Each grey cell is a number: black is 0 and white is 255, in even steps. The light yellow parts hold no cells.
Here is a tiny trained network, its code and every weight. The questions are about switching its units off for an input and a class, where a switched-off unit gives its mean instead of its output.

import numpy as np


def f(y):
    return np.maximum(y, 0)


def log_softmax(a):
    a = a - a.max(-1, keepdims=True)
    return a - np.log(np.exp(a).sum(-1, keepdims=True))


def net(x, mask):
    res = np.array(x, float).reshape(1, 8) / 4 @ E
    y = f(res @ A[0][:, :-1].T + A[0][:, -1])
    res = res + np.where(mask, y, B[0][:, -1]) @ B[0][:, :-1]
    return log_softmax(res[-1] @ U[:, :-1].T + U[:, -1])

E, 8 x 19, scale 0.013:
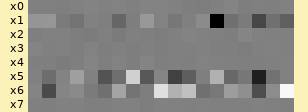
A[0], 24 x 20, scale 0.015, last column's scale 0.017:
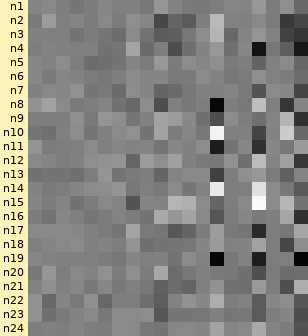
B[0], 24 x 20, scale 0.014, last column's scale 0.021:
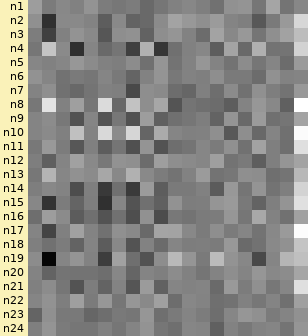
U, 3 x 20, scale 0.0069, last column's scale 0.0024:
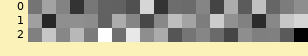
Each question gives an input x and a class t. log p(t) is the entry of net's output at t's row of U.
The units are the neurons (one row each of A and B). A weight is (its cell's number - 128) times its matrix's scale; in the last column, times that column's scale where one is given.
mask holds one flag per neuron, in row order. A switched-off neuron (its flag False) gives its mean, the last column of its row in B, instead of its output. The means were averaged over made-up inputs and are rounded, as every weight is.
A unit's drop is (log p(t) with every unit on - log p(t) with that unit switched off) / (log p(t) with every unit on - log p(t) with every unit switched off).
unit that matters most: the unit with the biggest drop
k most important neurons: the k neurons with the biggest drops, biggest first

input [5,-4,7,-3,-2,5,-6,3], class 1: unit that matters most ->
n2
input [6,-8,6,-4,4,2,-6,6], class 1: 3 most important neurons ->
[n2; n3; n4]
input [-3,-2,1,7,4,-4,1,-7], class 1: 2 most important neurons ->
[n4; n11]
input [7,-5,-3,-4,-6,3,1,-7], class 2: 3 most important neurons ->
[n10; n15; n19]
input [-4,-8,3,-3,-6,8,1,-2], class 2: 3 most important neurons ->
[n10; n15; n19]
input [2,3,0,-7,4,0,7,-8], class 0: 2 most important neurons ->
[n9; n16]
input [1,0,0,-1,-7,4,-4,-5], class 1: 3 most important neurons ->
[n2; n17; n14]
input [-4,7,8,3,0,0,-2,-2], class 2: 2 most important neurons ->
[n8; n14]
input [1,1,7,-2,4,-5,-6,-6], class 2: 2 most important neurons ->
[n8; n4]
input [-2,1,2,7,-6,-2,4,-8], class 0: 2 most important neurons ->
[n17; n19]
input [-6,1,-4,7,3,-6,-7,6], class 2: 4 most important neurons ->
[n8; n4; n13; n11]
